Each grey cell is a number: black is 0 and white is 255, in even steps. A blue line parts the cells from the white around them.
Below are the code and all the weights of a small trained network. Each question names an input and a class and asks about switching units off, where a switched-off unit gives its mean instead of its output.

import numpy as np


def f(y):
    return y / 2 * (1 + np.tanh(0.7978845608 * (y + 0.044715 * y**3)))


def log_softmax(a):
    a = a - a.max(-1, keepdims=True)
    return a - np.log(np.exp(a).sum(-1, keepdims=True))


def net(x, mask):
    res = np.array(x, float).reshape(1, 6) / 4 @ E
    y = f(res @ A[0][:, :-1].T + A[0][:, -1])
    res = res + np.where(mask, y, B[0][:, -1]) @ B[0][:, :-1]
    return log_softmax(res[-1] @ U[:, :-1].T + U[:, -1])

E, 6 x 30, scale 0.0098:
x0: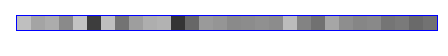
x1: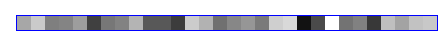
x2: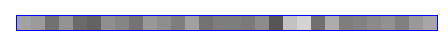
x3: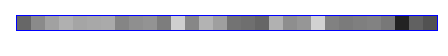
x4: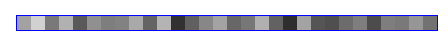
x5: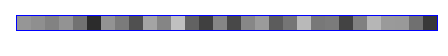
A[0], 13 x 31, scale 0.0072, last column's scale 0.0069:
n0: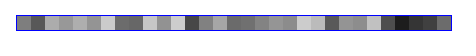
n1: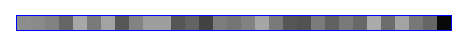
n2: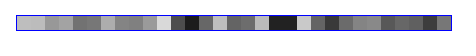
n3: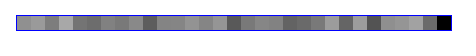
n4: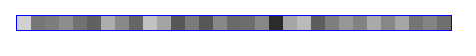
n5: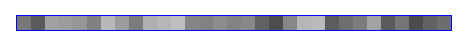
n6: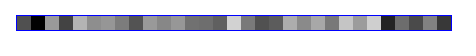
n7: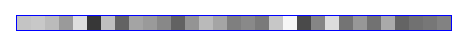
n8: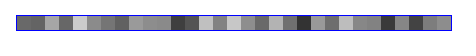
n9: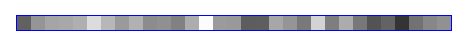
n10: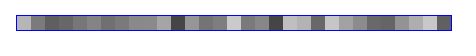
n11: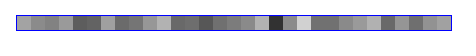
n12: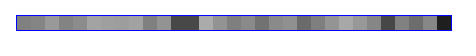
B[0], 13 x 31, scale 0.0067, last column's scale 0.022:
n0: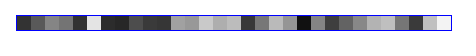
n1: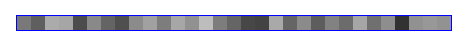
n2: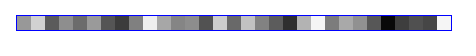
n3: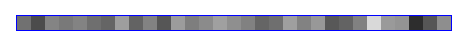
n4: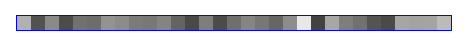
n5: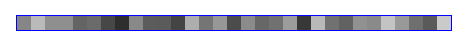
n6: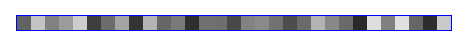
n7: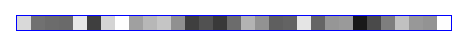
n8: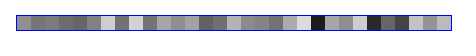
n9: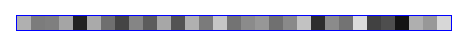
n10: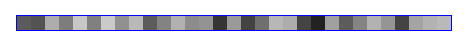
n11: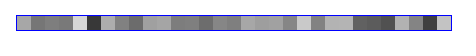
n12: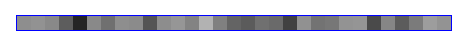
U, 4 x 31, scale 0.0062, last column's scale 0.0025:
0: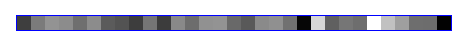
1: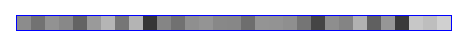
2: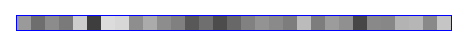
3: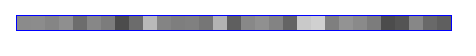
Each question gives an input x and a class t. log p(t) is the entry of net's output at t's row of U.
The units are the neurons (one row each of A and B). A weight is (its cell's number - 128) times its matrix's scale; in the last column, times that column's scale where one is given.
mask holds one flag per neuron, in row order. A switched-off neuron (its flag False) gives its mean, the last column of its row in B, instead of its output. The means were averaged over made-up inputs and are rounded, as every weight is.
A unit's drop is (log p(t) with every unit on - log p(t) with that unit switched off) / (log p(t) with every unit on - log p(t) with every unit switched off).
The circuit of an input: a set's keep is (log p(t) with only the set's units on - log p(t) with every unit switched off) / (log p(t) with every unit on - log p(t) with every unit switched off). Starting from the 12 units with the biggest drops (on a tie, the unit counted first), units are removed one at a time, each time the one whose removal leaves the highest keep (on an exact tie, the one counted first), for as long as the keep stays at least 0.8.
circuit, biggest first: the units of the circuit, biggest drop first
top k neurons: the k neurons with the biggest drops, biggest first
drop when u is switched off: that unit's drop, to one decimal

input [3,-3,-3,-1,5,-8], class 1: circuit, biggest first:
n8
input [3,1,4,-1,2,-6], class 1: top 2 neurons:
n6, n11
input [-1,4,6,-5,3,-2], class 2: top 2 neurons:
n0, n9
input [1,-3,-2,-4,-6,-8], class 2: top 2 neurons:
n6, n0
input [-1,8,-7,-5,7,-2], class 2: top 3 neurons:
n0, n9, n7
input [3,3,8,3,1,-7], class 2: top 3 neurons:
n7, n0, n5
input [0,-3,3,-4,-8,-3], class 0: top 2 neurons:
n7, n11
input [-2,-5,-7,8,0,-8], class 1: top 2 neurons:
n9, n8
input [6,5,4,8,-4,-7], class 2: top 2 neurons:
n7, n0
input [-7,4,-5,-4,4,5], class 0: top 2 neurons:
n7, n9
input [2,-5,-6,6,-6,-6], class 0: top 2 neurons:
n6, n0
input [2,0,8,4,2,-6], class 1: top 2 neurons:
n9, n6
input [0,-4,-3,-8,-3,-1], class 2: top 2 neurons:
n0, n2
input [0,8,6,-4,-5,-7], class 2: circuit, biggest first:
n7
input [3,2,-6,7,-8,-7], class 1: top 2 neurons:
n9, n8
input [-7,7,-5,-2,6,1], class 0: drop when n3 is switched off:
0.2
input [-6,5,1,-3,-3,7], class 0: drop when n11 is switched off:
0.3
